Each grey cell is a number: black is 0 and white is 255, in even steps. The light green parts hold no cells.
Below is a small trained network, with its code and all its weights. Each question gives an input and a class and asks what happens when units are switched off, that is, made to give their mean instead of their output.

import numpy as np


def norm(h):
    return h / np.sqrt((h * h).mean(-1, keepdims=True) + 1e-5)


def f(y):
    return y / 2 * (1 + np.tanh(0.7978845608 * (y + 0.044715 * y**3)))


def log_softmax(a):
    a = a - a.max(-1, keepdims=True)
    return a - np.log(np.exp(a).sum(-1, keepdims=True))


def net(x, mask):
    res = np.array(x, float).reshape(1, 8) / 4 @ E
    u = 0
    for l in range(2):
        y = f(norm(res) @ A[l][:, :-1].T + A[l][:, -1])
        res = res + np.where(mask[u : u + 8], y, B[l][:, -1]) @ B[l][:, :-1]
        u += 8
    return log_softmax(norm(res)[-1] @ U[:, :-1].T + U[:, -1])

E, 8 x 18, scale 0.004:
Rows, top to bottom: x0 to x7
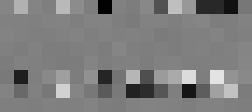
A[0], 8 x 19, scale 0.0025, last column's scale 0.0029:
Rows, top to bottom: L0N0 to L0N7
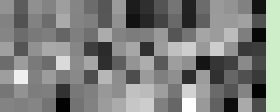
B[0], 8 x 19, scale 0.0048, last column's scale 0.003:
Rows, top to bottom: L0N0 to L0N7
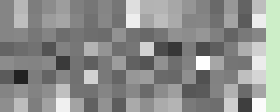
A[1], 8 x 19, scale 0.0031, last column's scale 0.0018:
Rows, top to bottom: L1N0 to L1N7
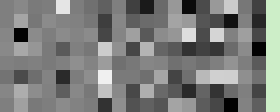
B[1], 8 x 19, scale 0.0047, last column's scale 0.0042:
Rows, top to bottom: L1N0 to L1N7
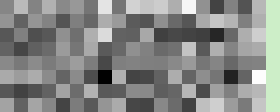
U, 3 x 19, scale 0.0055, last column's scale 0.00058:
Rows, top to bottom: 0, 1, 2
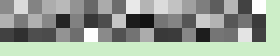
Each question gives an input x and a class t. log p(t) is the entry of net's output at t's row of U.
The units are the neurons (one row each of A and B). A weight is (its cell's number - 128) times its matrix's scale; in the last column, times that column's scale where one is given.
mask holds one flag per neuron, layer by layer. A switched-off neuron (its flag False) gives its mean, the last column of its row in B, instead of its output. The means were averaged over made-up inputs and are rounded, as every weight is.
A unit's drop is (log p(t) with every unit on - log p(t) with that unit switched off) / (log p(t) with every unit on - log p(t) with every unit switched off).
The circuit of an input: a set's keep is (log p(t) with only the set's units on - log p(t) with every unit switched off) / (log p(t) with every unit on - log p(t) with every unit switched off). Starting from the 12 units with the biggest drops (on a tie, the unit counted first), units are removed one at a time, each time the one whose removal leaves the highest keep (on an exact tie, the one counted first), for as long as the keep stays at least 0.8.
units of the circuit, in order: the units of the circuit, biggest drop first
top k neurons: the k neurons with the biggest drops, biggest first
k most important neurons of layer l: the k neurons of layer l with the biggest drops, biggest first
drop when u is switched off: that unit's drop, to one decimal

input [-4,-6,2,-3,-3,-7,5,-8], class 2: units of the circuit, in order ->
L1N6
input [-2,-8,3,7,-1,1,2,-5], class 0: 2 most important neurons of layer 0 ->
L0N1, L0N4
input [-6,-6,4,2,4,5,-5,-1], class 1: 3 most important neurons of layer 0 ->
L0N1, L0N0, L0N5
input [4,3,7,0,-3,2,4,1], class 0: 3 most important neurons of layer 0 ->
L0N1, L0N0, L0N2
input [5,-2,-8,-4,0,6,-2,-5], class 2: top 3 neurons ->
L1N2, L0N3, L1N5
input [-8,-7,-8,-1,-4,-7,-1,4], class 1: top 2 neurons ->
L1N5, L0N3
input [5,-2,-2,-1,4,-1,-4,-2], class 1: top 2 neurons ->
L0N1, L0N4
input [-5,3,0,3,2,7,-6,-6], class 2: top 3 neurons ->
L1N2, L0N1, L1N0
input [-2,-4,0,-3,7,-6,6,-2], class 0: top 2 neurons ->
L1N0, L0N1
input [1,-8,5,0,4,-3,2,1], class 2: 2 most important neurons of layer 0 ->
L0N7, L0N5
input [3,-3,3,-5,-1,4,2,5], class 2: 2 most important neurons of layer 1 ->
L1N2, L1N5
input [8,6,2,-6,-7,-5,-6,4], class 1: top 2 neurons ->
L1N7, L0N1
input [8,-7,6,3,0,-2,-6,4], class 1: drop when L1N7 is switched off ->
0.2
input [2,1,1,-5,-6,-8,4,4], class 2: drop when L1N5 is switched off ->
0.0
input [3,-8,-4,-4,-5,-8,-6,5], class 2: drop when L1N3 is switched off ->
0.1
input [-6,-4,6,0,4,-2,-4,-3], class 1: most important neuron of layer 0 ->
L0N1
